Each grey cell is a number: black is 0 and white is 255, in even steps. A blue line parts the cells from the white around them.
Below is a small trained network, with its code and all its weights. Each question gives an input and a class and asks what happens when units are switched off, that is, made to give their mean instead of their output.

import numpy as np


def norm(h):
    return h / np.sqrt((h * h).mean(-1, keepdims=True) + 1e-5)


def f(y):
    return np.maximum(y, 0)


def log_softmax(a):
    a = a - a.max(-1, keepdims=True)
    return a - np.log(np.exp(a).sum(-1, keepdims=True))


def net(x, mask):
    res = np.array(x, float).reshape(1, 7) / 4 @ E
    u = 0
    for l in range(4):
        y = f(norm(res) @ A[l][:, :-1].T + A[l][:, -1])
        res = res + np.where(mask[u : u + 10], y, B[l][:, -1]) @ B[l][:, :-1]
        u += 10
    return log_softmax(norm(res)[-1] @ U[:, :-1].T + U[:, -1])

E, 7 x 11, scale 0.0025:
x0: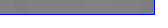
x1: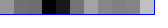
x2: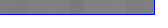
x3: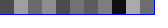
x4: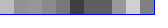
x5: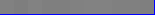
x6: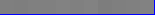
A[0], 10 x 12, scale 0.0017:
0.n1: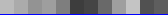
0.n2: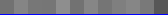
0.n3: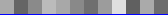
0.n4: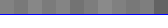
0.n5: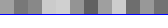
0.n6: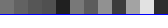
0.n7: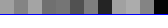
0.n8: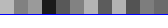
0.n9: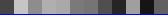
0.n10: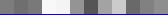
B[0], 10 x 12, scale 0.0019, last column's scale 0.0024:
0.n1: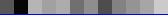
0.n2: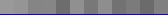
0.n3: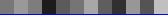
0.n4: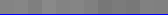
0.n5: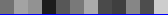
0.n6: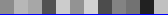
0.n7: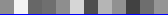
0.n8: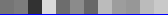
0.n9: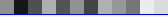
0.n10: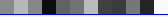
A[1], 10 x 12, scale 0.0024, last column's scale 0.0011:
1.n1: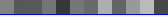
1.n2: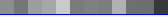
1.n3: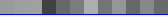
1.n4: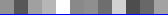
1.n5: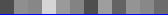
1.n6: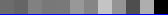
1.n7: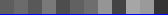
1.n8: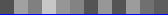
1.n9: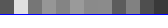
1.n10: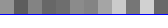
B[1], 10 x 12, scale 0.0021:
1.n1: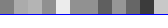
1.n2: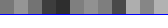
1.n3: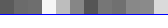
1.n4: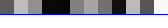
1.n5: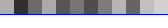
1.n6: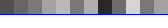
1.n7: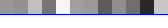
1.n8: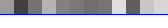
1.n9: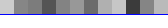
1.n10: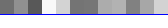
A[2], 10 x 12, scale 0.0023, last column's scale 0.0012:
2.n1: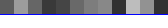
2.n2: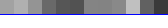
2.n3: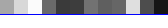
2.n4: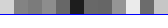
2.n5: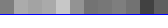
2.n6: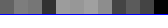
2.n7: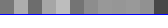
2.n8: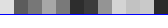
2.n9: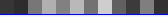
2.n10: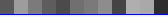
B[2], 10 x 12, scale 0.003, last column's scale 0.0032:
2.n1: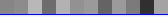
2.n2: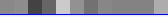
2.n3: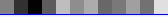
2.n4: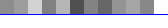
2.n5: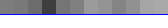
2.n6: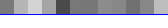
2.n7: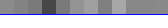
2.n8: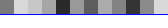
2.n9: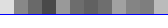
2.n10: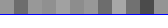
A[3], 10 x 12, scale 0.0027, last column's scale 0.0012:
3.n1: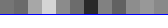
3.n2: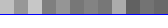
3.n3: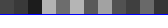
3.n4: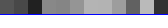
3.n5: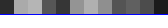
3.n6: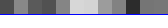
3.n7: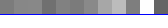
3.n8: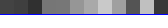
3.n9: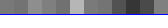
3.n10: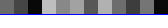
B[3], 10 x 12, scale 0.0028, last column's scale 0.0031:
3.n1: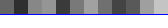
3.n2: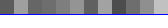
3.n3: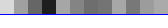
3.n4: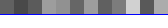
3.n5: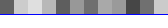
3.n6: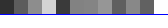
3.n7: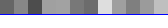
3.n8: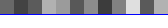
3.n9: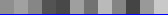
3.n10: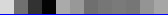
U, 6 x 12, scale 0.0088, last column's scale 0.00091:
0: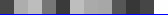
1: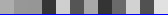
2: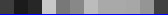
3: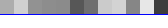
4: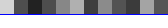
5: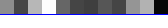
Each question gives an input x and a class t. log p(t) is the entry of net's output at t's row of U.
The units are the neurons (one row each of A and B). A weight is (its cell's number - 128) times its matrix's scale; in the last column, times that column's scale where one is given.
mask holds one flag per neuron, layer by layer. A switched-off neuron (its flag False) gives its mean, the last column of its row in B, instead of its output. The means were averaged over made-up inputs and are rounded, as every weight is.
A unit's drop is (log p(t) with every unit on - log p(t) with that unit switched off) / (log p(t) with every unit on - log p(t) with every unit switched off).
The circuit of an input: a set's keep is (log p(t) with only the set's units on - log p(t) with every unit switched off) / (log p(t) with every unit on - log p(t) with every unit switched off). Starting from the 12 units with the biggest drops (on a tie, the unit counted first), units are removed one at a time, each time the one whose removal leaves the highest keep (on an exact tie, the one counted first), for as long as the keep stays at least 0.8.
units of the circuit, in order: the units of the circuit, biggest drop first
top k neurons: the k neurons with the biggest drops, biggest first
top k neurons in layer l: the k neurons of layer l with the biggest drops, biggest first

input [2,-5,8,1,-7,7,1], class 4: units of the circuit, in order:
3.n10, 2.n4, 3.n3
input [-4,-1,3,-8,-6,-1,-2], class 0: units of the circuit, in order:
1.n4, 2.n3
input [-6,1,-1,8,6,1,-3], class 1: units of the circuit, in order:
2.n3, 2.n1
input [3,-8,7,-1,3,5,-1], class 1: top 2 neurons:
0.n10, 1.n4
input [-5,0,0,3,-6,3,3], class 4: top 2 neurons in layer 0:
0.n10, 0.n5
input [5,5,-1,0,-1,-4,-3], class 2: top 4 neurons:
0.n10, 1.n4, 0.n8, 1.n10
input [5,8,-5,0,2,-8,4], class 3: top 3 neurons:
0.n10, 1.n4, 0.n8
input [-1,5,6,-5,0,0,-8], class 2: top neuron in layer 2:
2.n4
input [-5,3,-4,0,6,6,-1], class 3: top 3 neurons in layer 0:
0.n10, 0.n5, 0.n3
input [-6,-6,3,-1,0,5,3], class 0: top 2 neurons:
0.n10, 2.n4
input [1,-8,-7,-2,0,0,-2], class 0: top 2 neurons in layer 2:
2.n4, 2.n9
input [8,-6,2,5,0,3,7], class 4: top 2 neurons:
3.n10, 2.n4
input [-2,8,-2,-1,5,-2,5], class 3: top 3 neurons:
0.n10, 1.n4, 2.n8
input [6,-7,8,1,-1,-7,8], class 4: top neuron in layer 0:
0.n9
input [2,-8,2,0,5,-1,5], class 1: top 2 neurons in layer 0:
0.n10, 0.n5
